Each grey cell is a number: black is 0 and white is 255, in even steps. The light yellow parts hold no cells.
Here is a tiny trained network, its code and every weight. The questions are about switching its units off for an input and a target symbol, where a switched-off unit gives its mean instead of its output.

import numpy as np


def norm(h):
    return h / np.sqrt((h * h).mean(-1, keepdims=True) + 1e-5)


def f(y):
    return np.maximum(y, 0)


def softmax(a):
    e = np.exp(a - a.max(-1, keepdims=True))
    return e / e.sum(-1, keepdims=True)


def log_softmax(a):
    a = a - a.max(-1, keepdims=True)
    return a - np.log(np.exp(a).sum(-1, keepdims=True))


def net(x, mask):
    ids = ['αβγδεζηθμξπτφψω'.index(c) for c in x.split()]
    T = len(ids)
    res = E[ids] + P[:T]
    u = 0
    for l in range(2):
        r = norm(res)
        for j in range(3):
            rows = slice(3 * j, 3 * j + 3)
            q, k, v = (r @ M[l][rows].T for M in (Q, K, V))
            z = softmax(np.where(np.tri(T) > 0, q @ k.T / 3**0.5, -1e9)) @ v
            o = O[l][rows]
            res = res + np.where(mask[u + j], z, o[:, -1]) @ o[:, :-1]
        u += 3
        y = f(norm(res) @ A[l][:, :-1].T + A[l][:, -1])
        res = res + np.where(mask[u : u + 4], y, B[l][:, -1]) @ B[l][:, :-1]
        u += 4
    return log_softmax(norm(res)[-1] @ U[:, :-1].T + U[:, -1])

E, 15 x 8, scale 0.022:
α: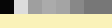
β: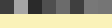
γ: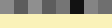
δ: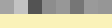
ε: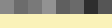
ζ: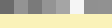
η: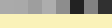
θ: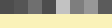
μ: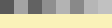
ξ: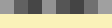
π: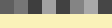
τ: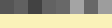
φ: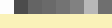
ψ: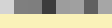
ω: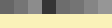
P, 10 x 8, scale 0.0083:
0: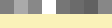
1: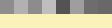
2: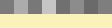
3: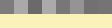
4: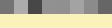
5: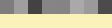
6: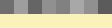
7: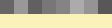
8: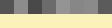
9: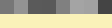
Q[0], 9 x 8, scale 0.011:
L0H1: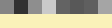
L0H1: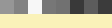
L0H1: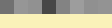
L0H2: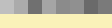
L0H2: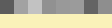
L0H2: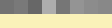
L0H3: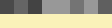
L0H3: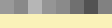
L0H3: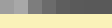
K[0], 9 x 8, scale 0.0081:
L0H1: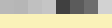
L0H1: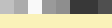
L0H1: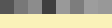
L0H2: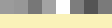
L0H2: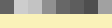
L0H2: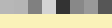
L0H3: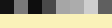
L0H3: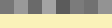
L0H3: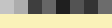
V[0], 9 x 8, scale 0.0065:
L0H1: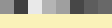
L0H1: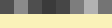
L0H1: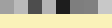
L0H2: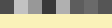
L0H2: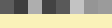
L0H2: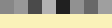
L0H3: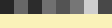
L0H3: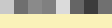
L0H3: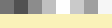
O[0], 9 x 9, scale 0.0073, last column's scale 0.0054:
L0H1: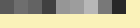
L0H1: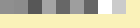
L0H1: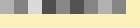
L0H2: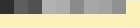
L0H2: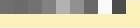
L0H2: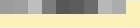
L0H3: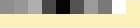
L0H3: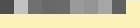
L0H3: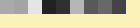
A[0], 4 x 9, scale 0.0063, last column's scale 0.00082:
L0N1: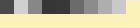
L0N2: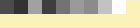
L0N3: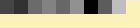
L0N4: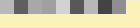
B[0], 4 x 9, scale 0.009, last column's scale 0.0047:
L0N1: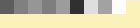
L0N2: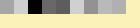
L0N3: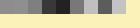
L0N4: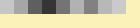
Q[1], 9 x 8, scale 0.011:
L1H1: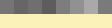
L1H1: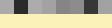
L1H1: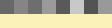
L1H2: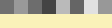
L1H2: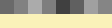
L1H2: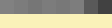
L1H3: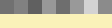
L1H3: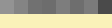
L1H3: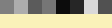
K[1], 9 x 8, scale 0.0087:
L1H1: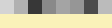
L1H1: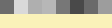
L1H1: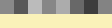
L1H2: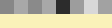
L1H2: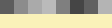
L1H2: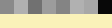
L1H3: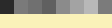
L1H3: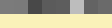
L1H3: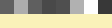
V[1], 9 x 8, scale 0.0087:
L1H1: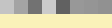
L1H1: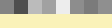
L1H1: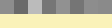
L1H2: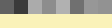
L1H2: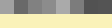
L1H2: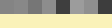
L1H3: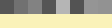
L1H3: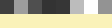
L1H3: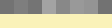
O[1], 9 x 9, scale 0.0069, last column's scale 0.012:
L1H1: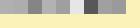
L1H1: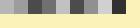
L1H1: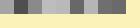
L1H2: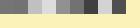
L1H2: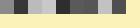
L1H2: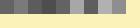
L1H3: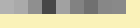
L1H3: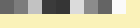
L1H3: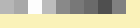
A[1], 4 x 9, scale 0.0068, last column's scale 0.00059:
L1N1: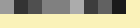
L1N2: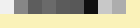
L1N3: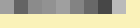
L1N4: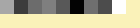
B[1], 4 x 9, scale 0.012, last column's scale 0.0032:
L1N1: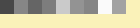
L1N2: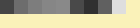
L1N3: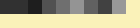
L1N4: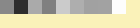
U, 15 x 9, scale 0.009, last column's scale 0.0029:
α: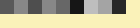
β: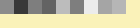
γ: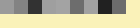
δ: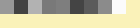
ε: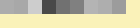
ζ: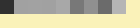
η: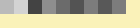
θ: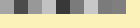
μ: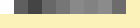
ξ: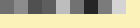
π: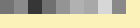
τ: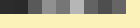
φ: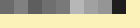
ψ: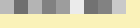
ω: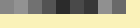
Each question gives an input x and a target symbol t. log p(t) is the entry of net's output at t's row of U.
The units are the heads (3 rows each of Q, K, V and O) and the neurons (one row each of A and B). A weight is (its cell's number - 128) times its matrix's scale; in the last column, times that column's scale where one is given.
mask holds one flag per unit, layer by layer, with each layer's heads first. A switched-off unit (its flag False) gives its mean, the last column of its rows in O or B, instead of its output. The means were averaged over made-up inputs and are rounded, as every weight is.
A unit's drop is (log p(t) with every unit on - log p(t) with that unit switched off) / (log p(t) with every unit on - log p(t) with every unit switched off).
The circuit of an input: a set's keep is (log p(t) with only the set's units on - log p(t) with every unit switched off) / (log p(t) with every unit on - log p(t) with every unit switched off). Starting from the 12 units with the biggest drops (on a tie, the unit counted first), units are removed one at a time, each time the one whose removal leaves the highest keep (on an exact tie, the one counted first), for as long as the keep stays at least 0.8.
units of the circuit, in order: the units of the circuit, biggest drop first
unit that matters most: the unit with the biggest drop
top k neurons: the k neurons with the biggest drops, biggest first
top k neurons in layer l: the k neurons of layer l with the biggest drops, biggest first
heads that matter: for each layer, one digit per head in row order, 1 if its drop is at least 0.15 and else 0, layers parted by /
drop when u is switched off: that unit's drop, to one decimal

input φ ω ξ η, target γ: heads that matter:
101 / 001
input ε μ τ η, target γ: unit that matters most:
L0H1
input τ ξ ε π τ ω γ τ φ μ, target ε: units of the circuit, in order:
(L0H3, L0H1)
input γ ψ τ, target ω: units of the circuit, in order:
(L0H1, L0H3, L1N2, L1H3)
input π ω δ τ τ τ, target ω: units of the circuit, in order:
(L0H1, L0H2, L1N2)
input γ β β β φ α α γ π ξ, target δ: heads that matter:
101 / 000
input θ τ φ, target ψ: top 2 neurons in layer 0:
(L0N1, L0N3)
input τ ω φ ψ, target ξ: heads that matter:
000 / 001
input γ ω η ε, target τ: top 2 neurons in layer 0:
(L0N1, L0N2)
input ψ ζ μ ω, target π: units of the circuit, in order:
(L0H2, L0N2)
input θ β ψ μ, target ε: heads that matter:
001 / 001
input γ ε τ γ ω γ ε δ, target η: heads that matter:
101 / 000
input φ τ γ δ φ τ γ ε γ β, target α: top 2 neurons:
(L0N1, L0N3)
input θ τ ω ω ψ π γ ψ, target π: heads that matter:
001 / 000
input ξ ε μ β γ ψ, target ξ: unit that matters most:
L1N2
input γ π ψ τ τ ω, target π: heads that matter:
110 / 000
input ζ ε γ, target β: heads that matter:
100 / 000
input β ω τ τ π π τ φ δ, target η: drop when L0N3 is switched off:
0.1
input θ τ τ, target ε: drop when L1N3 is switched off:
0.0
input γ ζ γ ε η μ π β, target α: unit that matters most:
L0H1
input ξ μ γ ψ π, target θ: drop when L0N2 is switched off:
0.1
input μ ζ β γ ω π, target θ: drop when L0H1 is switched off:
0.5
